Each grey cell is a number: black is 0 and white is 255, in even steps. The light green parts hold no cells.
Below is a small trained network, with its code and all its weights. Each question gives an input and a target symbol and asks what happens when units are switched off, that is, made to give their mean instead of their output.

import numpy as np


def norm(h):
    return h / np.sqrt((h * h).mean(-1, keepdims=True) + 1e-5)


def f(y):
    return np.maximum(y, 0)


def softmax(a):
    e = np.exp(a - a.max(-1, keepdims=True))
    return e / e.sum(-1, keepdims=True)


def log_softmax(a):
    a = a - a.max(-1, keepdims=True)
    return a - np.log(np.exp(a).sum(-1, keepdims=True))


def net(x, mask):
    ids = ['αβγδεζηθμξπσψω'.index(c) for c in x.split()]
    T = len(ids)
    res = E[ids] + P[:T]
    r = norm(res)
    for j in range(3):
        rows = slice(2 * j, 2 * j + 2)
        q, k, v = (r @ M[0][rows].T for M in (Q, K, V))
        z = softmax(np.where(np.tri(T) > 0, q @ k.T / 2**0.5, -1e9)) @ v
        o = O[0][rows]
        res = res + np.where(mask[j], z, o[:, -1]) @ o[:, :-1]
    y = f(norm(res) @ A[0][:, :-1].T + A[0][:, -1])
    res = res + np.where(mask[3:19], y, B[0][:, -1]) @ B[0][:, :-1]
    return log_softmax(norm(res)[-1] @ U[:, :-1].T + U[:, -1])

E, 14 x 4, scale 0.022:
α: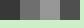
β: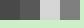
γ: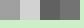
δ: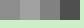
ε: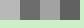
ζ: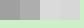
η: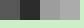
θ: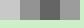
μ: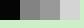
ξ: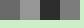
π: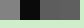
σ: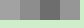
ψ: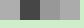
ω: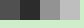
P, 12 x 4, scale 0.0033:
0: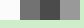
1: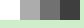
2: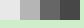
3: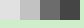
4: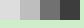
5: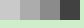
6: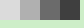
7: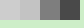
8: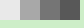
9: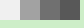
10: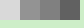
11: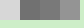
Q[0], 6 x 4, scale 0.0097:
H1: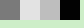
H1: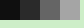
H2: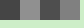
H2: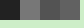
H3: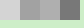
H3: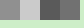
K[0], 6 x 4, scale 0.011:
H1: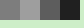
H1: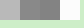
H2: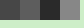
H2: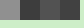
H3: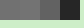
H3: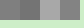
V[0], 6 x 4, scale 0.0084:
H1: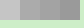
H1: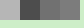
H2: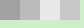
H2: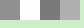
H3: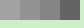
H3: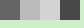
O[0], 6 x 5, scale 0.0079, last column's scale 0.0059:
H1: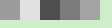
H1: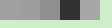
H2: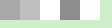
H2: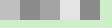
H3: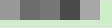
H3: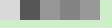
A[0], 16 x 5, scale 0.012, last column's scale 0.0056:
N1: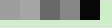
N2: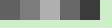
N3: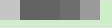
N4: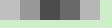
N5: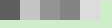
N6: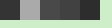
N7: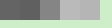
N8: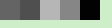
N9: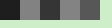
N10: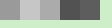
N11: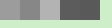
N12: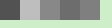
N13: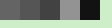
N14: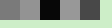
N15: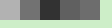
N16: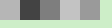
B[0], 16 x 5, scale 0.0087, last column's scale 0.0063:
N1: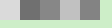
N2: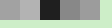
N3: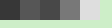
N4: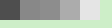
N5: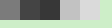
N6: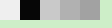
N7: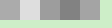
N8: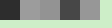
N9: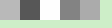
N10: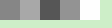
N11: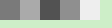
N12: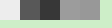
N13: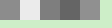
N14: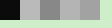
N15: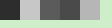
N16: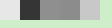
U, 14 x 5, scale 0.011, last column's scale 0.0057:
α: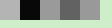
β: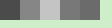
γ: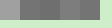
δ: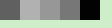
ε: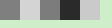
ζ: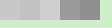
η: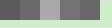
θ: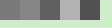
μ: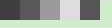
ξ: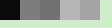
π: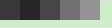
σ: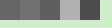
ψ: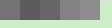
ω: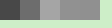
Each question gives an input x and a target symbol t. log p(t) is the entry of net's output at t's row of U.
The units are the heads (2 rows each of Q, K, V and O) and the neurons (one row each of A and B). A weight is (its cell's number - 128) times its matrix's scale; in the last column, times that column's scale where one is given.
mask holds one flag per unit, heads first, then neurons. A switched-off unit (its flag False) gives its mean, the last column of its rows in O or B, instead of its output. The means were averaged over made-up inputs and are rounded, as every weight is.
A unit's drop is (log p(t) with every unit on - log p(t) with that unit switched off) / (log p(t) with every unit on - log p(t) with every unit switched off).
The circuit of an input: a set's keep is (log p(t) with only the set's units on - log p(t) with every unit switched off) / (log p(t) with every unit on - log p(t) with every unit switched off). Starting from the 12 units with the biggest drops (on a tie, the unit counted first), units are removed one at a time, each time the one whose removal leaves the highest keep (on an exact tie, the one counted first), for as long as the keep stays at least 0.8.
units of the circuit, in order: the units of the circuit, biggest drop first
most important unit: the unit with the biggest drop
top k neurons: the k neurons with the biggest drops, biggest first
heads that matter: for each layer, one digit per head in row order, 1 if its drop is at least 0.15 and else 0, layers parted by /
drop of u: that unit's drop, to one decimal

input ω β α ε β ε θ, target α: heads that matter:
101
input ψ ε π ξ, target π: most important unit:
H2
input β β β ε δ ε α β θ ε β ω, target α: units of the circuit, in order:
(N16; N4)
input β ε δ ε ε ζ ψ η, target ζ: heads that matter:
100
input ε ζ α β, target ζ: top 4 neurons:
(N3; N15; N4; N14)
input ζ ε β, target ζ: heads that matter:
011
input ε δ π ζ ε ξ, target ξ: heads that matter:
000
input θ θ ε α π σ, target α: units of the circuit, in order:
(H1; N16)
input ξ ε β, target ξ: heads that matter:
011
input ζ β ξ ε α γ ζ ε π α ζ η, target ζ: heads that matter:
100
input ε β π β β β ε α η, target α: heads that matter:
000
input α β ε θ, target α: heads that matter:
100
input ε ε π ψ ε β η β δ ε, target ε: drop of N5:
0.2
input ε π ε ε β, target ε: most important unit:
N3
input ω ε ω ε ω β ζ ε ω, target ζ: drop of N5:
0.1
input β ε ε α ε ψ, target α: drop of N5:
0.1
